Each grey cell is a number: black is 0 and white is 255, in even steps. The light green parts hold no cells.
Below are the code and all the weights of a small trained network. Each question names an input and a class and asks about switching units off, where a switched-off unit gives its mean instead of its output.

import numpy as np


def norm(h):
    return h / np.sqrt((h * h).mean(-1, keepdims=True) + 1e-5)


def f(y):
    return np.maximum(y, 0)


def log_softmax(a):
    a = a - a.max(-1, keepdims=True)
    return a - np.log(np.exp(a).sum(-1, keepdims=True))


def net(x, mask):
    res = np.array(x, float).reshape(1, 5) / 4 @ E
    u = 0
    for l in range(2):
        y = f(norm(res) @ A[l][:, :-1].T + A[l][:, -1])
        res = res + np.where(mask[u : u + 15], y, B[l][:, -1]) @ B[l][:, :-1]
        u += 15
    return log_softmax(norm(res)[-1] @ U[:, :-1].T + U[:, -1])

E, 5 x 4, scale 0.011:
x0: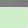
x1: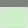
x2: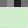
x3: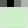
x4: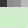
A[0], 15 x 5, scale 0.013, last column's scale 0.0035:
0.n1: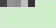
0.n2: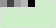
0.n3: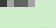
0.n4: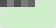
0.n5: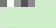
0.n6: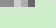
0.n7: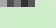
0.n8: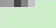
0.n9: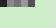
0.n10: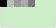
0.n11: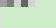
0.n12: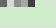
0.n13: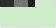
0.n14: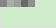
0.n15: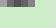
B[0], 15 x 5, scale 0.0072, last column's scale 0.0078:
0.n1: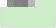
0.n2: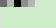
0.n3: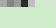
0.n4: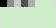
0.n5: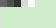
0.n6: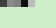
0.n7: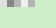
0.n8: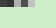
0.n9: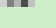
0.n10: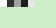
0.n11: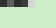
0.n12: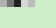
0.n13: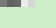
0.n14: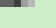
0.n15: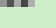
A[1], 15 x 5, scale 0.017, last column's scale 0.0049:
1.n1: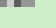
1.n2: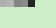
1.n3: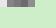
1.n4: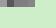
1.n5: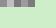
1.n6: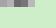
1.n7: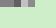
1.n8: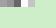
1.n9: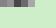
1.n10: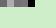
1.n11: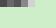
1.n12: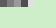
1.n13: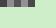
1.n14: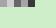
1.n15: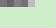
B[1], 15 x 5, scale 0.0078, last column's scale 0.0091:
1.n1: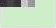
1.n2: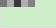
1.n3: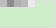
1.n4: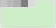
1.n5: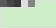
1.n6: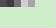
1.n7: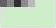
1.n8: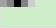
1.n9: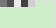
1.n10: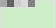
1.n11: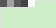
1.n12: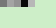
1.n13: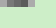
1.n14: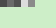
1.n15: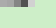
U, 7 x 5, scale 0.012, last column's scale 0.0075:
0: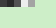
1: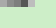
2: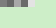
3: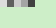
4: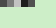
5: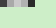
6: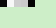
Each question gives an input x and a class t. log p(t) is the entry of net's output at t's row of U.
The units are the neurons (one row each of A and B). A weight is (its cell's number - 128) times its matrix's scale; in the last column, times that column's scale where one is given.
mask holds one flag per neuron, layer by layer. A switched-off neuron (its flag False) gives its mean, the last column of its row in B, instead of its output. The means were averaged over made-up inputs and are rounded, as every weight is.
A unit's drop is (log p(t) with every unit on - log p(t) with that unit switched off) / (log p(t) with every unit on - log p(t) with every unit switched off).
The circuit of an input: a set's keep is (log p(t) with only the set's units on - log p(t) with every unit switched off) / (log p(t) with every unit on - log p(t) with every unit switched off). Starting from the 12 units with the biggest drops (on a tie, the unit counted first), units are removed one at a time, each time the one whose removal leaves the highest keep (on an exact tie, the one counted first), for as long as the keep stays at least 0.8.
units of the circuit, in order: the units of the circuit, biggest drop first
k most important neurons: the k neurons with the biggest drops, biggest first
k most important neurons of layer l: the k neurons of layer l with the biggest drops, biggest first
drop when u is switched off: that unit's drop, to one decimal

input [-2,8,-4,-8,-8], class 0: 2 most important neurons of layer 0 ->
[0.n10 0.n5]
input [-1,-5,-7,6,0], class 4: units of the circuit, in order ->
[0.n6 0.n5]
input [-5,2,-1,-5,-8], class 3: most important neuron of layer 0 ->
[0.n7]
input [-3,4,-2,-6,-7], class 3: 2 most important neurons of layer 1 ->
[1.n3 1.n9]
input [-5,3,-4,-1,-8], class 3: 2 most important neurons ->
[0.n7 1.n3]
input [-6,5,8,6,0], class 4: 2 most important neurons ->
[0.n5 0.n4]
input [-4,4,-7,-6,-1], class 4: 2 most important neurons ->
[0.n11 0.n6]
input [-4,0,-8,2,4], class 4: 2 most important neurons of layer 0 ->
[0.n6 0.n11]
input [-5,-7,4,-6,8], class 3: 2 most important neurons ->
[0.n10 0.n3]
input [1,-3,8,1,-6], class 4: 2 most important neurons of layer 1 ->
[1.n12 1.n8]
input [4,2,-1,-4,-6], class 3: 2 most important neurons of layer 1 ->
[1.n3 1.n12]
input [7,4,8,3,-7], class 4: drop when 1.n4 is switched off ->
-0.1
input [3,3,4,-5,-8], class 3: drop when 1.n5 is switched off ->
0.0
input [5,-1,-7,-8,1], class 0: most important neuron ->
[0.n12]
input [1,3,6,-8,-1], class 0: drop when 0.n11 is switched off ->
0.1
